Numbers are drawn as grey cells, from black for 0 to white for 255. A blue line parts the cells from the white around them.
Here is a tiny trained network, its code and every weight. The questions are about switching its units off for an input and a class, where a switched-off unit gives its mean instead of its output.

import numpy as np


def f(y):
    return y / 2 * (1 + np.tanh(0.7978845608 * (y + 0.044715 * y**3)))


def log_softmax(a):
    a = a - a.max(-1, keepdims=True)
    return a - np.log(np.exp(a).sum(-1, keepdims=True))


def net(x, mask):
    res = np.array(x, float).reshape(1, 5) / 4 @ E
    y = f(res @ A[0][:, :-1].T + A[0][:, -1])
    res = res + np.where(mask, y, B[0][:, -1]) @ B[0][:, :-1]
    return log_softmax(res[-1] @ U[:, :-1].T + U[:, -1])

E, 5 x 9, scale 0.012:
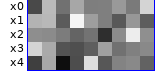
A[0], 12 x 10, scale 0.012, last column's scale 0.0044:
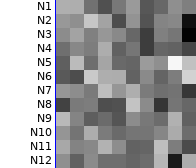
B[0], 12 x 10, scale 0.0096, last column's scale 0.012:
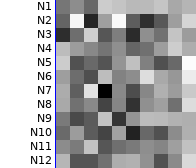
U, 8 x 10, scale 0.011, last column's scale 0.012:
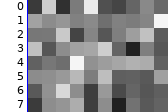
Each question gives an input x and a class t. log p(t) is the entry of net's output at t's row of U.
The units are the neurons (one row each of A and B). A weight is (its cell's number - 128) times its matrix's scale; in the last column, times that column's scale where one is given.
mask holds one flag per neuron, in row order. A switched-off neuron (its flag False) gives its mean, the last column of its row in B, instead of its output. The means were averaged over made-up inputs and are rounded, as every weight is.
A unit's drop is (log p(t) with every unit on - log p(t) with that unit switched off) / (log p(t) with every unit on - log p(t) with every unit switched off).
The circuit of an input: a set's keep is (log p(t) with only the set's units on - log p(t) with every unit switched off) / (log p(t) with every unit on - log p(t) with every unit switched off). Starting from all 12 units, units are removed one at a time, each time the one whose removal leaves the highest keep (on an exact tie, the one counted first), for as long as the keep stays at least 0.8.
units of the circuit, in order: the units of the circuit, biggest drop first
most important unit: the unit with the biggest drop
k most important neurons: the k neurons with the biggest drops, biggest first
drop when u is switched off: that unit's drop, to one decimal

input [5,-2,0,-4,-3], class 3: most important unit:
N5
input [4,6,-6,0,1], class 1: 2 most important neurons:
[N11; N8]
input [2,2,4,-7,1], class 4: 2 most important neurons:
[N6; N7]
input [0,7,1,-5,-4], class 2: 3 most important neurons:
[N7; N11; N3]
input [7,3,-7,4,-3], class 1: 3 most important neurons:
[N7; N12; N8]
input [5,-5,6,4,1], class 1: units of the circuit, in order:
[N5; N7]
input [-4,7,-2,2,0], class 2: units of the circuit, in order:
[N7; N3]
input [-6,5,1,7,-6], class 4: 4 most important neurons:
[N9; N1; N5; N8]
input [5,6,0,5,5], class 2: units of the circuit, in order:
[N2; N3]
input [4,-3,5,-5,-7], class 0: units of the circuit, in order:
[N2; N10]
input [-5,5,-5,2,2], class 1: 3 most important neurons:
[N5; N7; N2]
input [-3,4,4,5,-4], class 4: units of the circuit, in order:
[N9; N1]
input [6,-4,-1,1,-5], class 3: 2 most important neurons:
[N5; N7]
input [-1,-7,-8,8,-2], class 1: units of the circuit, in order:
[N8; N7]
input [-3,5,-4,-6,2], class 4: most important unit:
N6
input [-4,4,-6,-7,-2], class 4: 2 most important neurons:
[N6; N5]
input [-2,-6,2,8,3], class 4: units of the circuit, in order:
[N1; N9]
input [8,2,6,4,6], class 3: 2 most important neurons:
[N5; N2]
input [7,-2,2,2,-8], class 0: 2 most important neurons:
[N2; N10]
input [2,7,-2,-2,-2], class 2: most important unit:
N7
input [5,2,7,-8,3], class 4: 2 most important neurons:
[N6; N7]
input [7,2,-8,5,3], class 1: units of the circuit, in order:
[N8; N2]
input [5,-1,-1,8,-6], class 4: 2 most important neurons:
[N9; N1]
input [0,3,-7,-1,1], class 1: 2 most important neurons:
[N11; N3]
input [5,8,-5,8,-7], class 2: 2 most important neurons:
[N7; N9]
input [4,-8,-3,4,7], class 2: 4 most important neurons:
[N2; N8; N10; N12]
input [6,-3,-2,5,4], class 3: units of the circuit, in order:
[N5]
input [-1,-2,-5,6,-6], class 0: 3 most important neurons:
[N2; N10; N6]
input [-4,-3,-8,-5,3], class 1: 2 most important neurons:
[N8; N2]
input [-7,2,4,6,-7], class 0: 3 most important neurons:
[N2; N10; N5]
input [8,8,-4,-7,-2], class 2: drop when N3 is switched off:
0.2
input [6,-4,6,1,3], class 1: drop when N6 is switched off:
-0.1
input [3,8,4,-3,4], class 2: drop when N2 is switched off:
0.1
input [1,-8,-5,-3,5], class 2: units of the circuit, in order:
[N8]
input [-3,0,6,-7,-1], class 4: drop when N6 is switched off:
0.4
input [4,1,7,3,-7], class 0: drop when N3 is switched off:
0.0
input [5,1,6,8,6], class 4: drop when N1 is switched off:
0.3
